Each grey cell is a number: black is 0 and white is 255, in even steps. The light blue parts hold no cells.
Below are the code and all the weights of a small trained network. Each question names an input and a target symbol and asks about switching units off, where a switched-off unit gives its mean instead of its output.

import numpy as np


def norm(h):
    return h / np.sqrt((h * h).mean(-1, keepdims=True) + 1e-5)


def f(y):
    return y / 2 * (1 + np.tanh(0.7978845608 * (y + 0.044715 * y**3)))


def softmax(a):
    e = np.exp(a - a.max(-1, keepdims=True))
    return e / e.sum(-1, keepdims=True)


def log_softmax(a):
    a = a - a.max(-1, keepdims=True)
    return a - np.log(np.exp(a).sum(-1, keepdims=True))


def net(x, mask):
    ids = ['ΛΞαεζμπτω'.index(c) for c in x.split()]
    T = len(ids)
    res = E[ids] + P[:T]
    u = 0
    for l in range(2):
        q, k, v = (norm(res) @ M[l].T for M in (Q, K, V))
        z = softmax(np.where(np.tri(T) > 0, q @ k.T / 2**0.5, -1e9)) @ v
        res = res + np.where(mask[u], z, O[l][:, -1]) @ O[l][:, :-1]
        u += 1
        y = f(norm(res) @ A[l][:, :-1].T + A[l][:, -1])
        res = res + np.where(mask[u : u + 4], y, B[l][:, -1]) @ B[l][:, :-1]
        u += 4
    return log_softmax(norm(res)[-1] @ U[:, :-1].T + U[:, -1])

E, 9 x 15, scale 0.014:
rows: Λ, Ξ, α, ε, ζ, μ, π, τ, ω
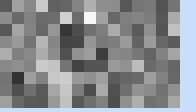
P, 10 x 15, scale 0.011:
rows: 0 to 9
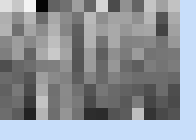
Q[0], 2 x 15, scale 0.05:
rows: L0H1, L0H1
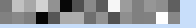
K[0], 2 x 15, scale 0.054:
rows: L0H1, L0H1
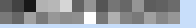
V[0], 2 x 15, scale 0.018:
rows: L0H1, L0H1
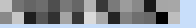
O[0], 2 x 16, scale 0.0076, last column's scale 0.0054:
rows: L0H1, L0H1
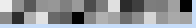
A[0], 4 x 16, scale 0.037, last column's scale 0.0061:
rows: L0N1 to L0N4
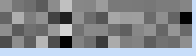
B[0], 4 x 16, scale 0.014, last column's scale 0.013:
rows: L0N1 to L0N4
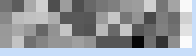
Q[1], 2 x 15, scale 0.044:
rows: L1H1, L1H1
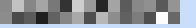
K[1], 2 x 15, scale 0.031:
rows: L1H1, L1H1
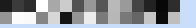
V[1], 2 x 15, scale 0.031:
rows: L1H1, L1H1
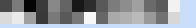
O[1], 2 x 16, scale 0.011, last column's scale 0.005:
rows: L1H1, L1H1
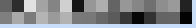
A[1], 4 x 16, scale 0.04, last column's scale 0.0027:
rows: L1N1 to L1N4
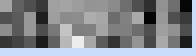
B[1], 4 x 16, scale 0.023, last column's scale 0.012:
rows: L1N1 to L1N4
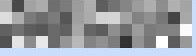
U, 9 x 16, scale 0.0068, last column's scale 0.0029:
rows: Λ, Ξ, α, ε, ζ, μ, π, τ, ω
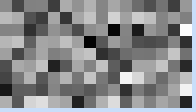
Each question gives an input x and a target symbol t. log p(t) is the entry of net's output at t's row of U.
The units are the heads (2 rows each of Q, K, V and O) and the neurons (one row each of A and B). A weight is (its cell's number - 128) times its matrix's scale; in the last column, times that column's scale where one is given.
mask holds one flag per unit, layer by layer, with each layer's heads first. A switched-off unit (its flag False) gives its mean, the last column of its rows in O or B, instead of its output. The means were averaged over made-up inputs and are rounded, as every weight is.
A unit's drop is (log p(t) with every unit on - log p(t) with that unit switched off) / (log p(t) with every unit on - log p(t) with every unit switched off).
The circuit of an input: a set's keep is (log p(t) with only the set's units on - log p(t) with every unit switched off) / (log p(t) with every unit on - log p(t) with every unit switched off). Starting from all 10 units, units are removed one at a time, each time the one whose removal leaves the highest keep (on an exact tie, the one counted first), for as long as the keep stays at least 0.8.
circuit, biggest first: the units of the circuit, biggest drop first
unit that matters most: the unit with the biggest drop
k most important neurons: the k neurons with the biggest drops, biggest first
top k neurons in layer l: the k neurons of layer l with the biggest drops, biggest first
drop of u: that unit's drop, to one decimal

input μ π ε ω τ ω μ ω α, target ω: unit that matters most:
L0H1
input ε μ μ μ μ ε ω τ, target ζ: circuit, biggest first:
L1H1, L0N1, L1N1, L0H1
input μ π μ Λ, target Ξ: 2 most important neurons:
L0N1, L0N3
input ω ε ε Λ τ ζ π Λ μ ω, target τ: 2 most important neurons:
L1N3, L0N1
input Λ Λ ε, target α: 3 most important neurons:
L0N1, L0N2, L1N3
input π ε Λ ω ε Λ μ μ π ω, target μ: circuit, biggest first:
L0H1, L1N4
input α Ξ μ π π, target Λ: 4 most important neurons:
L0N1, L0N4, L1N2, L1N3
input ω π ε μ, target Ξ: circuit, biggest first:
L0N3, L1H1
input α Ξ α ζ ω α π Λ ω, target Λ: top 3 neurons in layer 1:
L1N2, L1N3, L1N1
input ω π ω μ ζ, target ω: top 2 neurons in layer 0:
L0N2, L0N3
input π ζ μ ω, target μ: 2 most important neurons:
L1N4, L0N2
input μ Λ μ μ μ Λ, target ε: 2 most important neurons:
L0N1, L0N2
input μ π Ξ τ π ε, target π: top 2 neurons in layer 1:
L1N2, L1N3
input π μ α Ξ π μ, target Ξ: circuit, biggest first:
L1H1
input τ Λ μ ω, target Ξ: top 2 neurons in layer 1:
L1N2, L1N3
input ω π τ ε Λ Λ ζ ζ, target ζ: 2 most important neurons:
L1N1, L0N4
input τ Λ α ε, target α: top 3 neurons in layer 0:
L0N1, L0N2, L0N4
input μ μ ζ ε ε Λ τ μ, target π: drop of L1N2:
0.1
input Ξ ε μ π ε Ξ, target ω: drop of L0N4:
0.2
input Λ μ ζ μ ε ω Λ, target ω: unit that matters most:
L0H1
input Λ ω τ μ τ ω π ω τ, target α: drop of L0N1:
0.4
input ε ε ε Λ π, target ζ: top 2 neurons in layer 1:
L1N1, L1N3
